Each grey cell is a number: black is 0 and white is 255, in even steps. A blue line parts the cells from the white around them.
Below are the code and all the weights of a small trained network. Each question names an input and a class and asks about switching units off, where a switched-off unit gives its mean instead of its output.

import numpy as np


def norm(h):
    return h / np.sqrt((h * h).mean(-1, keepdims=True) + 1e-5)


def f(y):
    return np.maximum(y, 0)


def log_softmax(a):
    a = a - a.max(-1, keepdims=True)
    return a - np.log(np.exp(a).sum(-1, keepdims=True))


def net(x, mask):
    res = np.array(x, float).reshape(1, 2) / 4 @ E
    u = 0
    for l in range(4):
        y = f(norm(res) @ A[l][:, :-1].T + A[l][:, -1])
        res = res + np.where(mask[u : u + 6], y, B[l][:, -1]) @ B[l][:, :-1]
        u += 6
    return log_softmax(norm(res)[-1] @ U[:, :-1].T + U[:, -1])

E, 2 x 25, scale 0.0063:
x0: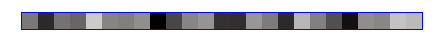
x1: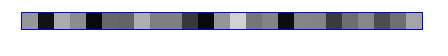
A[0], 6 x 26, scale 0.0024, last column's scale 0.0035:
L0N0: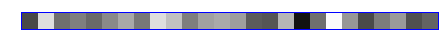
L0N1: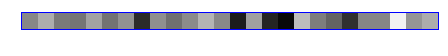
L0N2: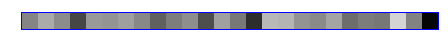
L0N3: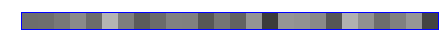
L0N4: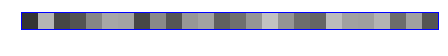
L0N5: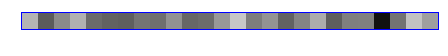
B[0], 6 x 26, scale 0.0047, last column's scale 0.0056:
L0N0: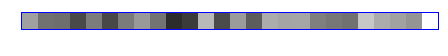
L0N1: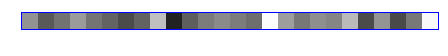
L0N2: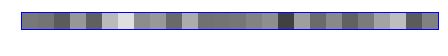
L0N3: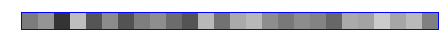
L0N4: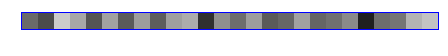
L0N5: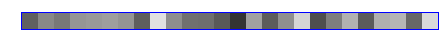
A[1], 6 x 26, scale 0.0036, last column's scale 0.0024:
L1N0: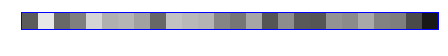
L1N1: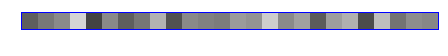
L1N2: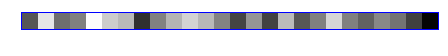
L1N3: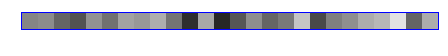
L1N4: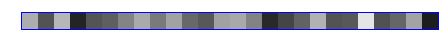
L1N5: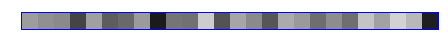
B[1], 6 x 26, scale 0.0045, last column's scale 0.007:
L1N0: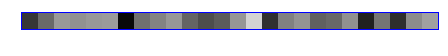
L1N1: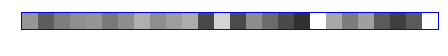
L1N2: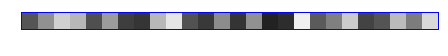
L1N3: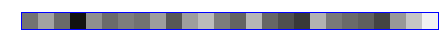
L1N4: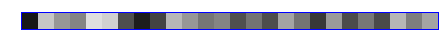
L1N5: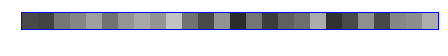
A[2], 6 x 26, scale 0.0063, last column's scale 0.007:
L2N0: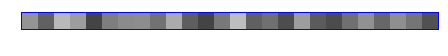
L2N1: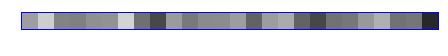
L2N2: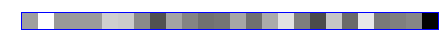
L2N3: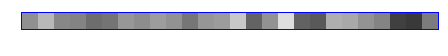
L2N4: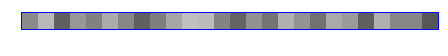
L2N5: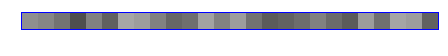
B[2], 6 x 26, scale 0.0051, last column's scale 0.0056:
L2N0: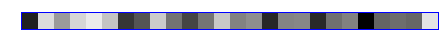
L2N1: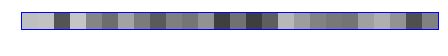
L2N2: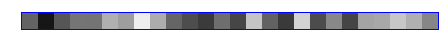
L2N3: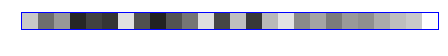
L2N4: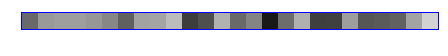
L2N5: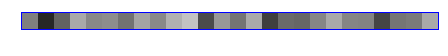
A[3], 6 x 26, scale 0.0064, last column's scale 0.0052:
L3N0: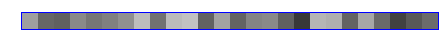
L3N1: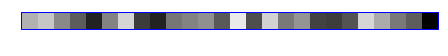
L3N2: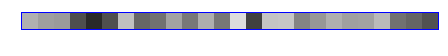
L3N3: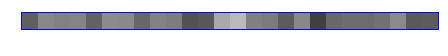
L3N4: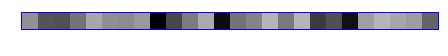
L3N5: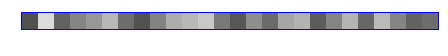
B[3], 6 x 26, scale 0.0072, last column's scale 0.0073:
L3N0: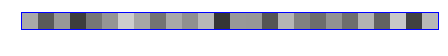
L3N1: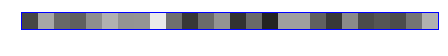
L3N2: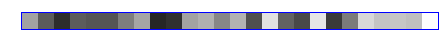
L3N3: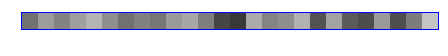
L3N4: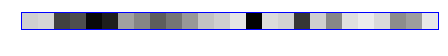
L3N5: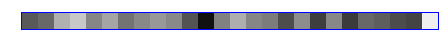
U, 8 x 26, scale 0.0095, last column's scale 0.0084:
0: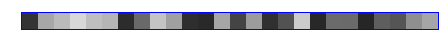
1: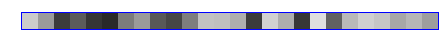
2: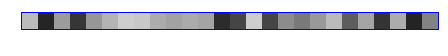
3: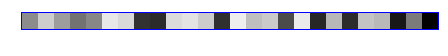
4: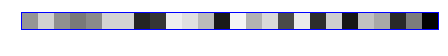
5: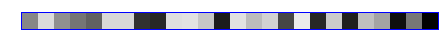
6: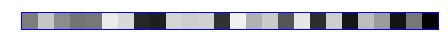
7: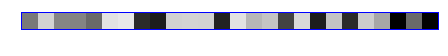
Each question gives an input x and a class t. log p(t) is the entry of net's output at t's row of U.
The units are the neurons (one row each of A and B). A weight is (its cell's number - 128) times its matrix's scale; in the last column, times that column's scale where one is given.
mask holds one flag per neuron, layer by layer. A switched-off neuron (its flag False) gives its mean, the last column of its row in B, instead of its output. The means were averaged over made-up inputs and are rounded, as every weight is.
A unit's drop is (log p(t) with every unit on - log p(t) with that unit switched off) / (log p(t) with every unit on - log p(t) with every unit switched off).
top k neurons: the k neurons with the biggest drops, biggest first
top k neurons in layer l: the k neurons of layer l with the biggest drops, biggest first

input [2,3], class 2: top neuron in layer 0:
(L0N5)
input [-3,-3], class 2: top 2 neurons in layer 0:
(L0N0; L0N1)
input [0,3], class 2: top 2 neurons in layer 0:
(L0N5; L0N4)
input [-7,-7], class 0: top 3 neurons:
(L1N2; L0N1; L2N4)
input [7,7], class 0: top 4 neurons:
(L2N0; L2N3; L0N0; L3N2)
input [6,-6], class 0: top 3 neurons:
(L0N0; L1N2; L2N3)
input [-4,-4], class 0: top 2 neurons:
(L0N1; L1N2)
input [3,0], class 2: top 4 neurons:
(L1N1; L2N3; L0N0; L0N1)
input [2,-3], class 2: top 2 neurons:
(L1N1; L0N1)
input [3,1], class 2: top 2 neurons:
(L1N1; L2N3)
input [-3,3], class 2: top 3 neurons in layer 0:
(L0N5; L0N1; L0N4)
